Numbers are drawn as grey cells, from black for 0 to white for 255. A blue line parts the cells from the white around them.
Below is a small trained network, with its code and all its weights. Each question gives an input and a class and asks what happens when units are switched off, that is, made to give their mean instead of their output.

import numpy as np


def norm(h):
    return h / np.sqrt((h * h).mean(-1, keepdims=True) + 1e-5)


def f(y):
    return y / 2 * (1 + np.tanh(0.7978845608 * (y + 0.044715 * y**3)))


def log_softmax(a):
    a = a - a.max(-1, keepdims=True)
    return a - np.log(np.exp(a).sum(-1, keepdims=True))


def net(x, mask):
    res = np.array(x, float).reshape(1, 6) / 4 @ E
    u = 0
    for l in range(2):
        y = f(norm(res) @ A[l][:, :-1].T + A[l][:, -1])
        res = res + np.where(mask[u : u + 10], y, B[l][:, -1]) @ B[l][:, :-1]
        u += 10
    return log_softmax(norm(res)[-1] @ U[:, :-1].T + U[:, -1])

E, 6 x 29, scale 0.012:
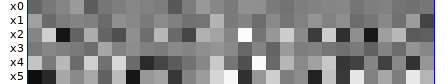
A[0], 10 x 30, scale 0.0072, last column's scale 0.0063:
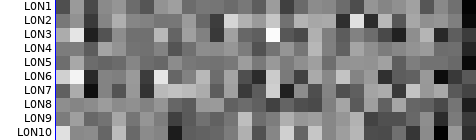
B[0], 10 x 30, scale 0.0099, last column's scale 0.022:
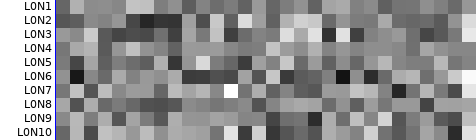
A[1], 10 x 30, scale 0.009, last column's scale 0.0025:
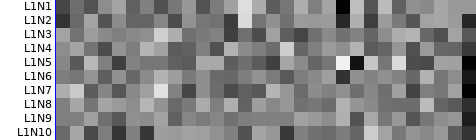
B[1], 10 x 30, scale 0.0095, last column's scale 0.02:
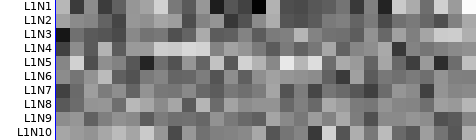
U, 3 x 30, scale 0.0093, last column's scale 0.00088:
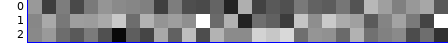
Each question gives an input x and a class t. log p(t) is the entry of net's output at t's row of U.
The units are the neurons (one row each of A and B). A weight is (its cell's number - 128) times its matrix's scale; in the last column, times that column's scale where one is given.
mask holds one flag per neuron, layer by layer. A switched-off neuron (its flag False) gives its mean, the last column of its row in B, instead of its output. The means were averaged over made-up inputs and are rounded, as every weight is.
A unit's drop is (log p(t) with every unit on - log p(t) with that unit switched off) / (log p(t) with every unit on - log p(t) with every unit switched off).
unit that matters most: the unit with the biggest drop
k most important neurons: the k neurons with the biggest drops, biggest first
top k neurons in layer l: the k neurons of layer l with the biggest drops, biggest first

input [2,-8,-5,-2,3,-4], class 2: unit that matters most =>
L0N8
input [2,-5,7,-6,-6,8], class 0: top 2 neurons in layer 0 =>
L0N3; L0N10
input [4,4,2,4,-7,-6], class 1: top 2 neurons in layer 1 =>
L1N1; L1N10
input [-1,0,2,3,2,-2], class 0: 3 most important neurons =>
L0N6; L0N7; L1N5
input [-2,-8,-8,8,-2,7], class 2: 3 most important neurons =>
L0N6; L1N5; L0N7
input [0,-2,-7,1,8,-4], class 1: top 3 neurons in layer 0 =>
L0N10; L0N3; L0N2
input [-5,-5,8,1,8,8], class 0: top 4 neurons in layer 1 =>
L1N1; L1N5; L1N2; L1N10
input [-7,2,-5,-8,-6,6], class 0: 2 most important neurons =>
L0N3; L0N10
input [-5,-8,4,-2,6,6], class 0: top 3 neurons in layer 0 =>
L0N7; L0N3; L0N2
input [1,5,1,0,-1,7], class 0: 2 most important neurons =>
L0N3; L1N1
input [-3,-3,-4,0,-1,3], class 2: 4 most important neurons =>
L0N7; L0N6; L0N10; L1N5
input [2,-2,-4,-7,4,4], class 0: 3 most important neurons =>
L0N3; L0N7; L0N10
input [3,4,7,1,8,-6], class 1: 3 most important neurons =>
L0N10; L0N9; L1N1
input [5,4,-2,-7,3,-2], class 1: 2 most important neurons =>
L0N10; L0N2
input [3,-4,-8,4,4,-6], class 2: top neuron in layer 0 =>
L0N8
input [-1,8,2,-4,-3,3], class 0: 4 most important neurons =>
L1N1; L0N10; L0N3; L0N2
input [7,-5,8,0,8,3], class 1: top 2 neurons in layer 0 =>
L0N10; L0N9
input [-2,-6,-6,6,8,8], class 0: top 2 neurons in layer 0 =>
L0N3; L0N7
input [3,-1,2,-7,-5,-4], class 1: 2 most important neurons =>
L0N7; L1N1
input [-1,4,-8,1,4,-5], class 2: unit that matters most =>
L1N5
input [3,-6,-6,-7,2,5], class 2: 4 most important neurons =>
L0N6; L0N7; L1N5; L0N10
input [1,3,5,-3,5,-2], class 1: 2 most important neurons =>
L0N10; L0N9
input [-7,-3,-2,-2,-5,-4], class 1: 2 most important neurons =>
L0N7; L1N1
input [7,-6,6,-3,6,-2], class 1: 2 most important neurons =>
L0N10; L0N9
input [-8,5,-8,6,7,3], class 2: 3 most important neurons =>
L0N7; L1N5; L0N6
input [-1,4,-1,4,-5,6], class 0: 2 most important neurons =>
L1N1; L0N10
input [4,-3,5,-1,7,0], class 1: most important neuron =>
L0N10
